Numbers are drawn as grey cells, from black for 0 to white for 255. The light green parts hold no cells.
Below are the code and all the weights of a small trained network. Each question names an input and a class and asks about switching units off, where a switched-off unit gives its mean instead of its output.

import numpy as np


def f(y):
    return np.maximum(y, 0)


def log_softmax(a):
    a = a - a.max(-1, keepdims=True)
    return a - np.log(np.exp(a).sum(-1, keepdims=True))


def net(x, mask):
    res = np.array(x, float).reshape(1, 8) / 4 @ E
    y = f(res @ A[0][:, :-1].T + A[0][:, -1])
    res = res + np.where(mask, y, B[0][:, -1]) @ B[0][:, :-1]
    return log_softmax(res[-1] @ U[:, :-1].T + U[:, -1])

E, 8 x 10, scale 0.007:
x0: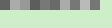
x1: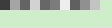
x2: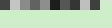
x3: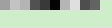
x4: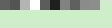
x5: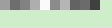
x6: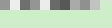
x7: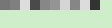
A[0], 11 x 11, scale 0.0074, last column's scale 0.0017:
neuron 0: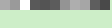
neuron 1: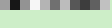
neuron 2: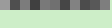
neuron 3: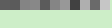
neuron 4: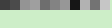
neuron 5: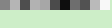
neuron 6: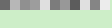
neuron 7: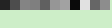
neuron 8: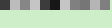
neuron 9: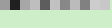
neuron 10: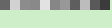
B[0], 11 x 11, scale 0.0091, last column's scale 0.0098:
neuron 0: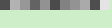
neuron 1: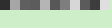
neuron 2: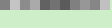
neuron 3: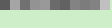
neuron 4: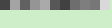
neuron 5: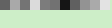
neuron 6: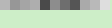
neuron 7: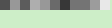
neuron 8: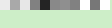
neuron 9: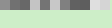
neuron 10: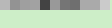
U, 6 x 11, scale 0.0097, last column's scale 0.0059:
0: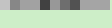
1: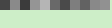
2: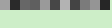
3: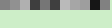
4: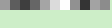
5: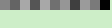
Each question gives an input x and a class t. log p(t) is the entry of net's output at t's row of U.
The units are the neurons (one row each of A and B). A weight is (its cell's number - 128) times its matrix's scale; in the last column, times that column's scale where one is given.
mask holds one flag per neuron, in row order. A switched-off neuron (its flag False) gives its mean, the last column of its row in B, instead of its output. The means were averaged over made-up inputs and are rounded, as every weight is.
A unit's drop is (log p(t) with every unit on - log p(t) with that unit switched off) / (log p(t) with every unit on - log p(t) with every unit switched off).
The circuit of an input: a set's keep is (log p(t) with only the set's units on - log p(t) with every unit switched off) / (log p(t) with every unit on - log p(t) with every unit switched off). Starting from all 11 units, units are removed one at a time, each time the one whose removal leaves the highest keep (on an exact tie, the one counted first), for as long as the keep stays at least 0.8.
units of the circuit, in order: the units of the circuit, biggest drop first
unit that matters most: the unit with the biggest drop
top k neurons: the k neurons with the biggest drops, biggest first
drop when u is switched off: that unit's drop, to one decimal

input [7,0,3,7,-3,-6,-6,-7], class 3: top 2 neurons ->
(neuron 9; neuron 6)
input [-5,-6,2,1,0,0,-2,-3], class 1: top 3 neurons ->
(neuron 8; neuron 6; neuron 10)
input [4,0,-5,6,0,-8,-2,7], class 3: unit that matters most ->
neuron 0
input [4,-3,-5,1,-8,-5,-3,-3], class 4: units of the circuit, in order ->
(neuron 8; neuron 5; neuron 7)
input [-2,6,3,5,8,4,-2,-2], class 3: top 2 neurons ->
(neuron 1; neuron 8)
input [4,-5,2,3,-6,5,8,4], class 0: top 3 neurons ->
(neuron 10; neuron 6; neuron 1)
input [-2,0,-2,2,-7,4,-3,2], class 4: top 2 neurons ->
(neuron 8; neuron 0)
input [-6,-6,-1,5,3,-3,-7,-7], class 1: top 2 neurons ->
(neuron 8; neuron 6)
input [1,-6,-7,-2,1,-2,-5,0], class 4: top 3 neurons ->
(neuron 8; neuron 5; neuron 6)
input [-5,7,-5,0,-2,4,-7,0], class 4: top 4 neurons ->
(neuron 5; neuron 9; neuron 0; neuron 2)
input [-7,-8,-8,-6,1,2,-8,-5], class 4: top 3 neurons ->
(neuron 9; neuron 7; neuron 4)
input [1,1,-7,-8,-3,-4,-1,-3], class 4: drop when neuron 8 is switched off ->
0.2
